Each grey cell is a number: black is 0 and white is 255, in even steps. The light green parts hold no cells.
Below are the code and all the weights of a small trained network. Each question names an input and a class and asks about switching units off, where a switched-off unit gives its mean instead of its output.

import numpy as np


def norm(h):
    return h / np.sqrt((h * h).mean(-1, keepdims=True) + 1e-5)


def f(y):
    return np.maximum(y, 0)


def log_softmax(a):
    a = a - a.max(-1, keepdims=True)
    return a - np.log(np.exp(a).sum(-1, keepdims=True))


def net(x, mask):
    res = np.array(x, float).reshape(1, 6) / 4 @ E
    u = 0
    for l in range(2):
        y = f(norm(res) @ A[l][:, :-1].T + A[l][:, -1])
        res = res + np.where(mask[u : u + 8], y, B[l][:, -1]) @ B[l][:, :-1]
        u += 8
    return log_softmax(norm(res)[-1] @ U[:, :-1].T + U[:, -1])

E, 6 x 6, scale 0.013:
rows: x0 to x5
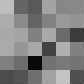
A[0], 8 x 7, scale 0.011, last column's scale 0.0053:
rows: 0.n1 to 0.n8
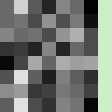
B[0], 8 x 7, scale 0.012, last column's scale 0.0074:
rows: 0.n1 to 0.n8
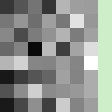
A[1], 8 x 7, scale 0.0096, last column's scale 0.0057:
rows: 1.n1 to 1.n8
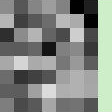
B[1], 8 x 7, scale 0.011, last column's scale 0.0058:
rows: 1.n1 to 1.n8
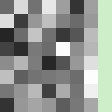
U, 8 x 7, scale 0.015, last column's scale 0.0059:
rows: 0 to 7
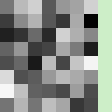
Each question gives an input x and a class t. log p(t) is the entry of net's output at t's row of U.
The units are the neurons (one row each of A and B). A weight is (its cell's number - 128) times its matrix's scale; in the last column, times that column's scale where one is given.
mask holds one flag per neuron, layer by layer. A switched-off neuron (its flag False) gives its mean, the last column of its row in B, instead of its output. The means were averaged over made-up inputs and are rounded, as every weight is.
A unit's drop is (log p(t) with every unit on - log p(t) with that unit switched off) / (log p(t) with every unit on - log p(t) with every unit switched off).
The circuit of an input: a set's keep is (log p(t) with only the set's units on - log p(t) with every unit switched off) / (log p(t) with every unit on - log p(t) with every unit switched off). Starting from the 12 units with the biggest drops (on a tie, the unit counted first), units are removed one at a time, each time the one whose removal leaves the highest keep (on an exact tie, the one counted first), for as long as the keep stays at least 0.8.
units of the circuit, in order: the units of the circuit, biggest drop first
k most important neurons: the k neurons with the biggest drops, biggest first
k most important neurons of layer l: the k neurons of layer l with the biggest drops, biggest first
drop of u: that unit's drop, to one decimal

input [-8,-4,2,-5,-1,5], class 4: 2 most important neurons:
[0.n4 0.n7]
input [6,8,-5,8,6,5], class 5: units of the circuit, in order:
[1.n2]
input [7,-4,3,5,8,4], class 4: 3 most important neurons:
[0.n4 1.n8 0.n5]
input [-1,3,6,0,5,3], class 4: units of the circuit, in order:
[0.n4 0.n5]
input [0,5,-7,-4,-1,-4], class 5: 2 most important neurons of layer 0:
[0.n3 0.n7]
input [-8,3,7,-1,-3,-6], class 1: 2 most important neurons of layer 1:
[1.n3 1.n7]
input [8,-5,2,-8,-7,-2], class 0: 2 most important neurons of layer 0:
[0.n4 0.n6]
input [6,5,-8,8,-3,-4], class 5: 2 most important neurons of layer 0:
[0.n5 0.n3]
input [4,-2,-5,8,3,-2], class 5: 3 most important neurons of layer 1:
[1.n2 1.n6 1.n3]
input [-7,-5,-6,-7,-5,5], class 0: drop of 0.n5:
0.6
